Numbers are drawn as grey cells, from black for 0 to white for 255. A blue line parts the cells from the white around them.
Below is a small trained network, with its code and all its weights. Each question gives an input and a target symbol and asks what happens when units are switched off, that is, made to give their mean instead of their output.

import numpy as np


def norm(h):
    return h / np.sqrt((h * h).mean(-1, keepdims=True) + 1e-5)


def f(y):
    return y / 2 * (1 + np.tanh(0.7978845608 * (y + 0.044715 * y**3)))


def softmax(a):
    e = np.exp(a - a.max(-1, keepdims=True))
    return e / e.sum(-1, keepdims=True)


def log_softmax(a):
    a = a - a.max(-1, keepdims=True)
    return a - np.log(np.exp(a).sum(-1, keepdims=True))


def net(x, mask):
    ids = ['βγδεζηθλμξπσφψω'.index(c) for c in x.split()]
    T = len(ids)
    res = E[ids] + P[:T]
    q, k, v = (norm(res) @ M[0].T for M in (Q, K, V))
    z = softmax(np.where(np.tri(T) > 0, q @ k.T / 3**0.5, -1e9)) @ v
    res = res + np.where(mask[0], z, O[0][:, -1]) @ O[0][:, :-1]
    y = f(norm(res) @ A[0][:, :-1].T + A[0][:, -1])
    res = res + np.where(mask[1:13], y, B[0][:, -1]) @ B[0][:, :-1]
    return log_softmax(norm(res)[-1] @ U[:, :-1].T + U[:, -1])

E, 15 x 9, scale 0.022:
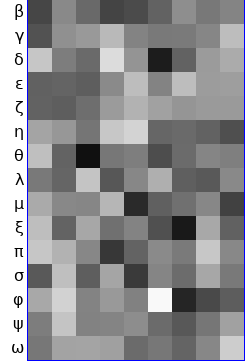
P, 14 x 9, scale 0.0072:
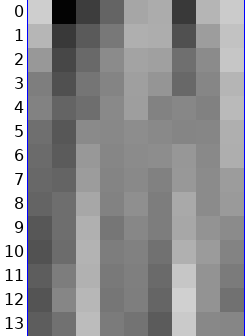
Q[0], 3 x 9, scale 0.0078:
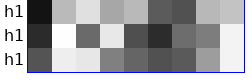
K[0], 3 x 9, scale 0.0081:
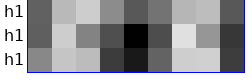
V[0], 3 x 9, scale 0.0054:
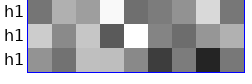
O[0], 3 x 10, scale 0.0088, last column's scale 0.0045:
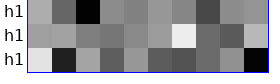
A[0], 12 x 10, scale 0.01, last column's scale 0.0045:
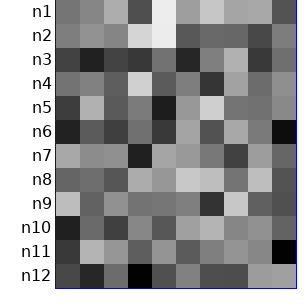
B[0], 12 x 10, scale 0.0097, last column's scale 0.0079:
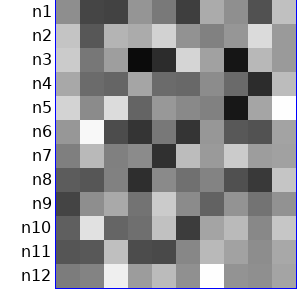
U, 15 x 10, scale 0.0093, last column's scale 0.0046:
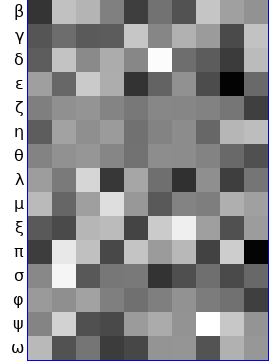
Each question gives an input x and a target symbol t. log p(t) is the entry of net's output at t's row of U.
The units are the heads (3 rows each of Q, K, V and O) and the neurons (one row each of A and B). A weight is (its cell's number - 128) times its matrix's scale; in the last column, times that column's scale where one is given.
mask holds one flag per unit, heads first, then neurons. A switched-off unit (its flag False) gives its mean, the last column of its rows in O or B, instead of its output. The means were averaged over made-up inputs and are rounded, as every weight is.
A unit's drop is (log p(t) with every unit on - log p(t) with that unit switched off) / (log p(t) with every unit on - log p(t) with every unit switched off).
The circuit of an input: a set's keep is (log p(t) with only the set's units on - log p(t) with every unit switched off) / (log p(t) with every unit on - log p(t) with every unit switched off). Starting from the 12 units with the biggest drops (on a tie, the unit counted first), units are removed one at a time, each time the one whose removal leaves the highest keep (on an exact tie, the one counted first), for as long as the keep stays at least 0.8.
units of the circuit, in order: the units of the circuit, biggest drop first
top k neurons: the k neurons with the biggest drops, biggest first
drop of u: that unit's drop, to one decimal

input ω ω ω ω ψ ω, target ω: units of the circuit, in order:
h1, n10
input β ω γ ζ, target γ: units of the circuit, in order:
n8, n5
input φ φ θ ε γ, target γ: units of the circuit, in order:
n8, h1, n5
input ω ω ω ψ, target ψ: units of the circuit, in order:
h1, n5, n7
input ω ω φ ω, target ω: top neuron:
n10
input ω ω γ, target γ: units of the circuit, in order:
n8, n5, h1
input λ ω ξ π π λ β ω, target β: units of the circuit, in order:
h1, n5
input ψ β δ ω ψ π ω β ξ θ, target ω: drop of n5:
0.0
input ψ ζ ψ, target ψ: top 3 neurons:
n5, n7, n4
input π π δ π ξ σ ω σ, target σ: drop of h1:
0.2
